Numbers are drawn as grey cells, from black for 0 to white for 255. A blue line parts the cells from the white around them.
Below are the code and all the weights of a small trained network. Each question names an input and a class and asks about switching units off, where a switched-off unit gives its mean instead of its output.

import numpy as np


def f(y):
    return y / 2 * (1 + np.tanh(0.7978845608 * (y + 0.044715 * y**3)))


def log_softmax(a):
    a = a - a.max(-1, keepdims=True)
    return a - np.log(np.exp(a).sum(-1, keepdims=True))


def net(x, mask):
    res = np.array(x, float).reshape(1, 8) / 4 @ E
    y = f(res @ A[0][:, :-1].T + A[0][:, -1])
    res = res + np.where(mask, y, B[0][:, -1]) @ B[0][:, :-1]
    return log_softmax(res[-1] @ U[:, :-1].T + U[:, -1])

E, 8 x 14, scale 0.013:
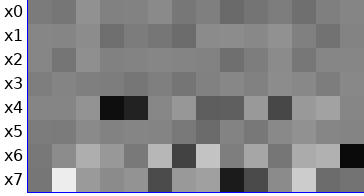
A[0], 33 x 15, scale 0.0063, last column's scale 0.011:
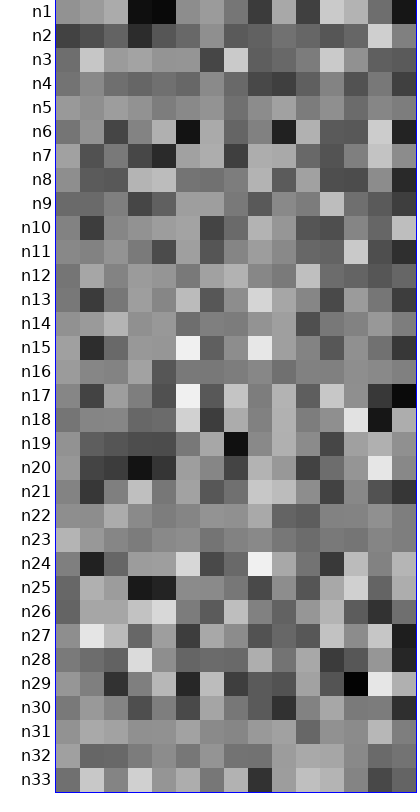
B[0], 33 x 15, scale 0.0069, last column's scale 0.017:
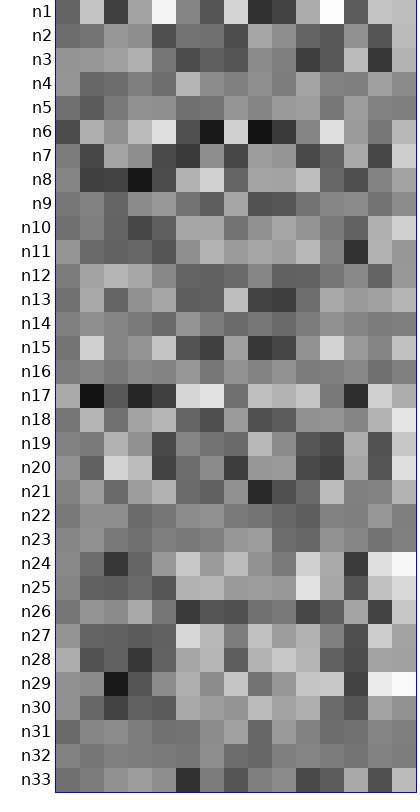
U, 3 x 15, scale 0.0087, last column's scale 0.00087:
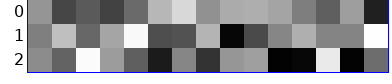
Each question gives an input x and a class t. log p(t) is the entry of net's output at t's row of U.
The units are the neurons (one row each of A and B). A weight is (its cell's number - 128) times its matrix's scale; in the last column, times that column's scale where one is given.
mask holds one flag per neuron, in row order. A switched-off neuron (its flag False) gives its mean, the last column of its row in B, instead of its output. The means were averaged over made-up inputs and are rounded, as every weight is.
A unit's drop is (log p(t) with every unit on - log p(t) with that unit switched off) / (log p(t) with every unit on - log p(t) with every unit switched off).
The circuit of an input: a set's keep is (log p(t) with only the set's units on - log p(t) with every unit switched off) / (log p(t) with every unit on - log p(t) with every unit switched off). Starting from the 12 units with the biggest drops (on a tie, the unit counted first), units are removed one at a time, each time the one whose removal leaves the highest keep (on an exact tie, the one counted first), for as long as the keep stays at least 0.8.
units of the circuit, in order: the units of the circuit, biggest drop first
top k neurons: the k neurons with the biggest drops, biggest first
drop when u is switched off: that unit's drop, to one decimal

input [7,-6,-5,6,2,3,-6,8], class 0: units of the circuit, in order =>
(n27)
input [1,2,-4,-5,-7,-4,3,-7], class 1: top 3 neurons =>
(n15, n21, n13)
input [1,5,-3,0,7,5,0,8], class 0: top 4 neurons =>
(n27, n25, n30, n6)
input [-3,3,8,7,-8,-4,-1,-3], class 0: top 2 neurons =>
(n8, n28)
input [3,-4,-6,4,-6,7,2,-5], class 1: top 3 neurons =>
(n15, n21, n13)
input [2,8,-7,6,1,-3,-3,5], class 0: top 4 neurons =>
(n27, n18, n15, n1)
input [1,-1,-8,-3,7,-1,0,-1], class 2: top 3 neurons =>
(n29, n24, n20)
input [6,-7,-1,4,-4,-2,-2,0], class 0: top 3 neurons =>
(n15, n18, n1)
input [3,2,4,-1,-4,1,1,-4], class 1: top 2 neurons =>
(n15, n17)
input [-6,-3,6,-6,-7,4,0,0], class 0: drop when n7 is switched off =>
-0.1
